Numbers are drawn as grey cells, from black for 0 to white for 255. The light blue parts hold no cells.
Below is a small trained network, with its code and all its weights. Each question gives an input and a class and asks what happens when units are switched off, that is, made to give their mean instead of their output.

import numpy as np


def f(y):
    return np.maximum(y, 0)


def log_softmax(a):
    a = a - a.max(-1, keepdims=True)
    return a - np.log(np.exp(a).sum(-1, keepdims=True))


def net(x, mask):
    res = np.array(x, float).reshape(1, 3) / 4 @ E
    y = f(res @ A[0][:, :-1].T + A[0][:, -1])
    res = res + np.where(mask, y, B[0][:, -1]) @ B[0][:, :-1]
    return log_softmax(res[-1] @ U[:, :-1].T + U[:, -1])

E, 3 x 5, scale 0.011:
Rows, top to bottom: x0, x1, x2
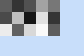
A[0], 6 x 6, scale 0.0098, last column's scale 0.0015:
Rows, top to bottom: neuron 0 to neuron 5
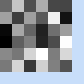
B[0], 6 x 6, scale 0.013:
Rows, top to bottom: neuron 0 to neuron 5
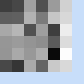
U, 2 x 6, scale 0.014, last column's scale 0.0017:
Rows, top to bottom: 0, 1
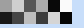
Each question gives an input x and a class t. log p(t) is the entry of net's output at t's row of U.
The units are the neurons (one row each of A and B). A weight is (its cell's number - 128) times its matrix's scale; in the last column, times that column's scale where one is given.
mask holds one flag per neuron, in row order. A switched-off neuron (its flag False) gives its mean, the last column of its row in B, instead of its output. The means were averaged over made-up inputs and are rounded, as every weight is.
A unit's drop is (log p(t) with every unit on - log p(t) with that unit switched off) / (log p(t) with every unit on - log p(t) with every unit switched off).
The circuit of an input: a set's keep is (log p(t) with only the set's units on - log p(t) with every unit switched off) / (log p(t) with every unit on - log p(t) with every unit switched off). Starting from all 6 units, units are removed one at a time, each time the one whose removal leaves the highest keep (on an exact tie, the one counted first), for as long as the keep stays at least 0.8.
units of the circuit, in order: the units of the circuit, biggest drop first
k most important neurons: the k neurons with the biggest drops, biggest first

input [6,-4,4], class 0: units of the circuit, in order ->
neuron 5
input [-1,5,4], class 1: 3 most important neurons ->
neuron 5; neuron 2; neuron 0
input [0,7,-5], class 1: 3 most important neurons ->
neuron 5; neuron 0; neuron 4
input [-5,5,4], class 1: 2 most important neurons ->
neuron 5; neuron 2
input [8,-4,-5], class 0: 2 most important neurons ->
neuron 2; neuron 5
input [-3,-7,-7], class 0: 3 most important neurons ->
neuron 2; neuron 5; neuron 3
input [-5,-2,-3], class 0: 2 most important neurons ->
neuron 5; neuron 0
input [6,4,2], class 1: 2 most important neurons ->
neuron 2; neuron 5
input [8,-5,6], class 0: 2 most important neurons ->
neuron 4; neuron 5
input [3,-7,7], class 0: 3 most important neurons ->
neuron 4; neuron 5; neuron 0
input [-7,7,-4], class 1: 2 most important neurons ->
neuron 5; neuron 0
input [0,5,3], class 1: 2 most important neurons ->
neuron 5; neuron 2
